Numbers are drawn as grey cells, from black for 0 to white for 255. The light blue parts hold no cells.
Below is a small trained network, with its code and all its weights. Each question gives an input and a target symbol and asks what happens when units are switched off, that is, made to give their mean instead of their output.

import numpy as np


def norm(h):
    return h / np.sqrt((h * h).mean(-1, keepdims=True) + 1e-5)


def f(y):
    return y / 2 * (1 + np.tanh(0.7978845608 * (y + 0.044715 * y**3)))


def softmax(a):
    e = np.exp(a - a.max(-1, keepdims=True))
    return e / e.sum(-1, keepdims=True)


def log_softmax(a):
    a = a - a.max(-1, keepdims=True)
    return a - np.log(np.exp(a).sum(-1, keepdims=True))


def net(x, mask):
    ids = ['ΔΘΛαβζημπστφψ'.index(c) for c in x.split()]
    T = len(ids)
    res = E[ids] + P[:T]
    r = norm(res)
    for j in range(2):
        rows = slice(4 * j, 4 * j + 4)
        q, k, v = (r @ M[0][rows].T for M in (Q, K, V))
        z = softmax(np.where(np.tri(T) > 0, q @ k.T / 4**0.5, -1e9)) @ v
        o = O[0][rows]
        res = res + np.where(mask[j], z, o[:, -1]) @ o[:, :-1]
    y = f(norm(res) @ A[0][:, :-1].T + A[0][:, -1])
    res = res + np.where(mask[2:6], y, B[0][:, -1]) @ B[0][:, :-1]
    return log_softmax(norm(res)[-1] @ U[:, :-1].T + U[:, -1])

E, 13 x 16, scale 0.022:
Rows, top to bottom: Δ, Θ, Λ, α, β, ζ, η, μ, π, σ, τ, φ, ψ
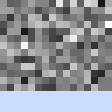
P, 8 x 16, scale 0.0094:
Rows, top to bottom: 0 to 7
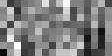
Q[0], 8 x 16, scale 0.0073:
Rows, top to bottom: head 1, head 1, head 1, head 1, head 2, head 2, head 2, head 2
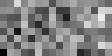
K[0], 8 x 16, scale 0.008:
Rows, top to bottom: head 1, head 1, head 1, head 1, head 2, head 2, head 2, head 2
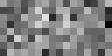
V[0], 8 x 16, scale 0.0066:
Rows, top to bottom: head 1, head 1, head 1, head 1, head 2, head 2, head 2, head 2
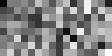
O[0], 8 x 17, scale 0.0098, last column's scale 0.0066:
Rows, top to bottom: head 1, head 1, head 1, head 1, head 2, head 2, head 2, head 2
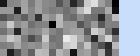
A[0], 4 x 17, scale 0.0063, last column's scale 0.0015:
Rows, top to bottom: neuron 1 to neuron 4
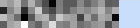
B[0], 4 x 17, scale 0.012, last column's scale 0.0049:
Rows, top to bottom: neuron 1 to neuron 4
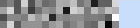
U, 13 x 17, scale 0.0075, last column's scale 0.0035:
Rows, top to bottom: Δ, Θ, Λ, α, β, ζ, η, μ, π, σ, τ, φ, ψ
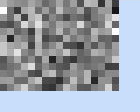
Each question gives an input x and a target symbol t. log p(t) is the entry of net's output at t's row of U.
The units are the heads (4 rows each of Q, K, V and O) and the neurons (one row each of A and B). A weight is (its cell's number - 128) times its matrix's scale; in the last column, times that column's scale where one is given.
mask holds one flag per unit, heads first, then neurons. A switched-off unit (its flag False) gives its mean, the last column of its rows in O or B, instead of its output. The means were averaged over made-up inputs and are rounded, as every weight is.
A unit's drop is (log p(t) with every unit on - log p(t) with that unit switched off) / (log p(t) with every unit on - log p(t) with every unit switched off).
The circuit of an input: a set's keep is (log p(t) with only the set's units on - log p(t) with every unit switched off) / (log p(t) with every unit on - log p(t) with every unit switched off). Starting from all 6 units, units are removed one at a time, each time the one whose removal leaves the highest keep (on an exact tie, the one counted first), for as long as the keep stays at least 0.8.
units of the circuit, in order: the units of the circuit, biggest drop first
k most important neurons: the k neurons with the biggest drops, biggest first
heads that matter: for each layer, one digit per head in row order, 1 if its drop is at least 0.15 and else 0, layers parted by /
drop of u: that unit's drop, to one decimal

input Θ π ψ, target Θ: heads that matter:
11
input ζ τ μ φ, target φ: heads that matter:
10
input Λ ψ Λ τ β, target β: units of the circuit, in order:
(neuron 2)
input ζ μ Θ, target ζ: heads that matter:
11
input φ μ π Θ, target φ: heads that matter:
10
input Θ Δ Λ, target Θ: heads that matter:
10
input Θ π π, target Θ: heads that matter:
11
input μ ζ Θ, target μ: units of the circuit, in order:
(head 1; head 2)
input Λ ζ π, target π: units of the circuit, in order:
(neuron 3; head 1)
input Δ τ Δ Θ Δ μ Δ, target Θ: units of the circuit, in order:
(head 1; head 2)
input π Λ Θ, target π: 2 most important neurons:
(neuron 2; neuron 1)
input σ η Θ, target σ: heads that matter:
01
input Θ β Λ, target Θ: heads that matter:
11
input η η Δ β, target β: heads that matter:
00
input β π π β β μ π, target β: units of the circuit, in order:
(head 2)
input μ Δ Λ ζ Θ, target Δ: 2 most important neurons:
(neuron 3; neuron 1)
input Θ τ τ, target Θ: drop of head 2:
0.3
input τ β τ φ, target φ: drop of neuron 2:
0.0
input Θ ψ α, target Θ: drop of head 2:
0.1
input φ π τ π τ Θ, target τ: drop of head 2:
0.5
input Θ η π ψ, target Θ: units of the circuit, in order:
(head 1)
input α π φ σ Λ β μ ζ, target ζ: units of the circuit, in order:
(head 2; head 1)
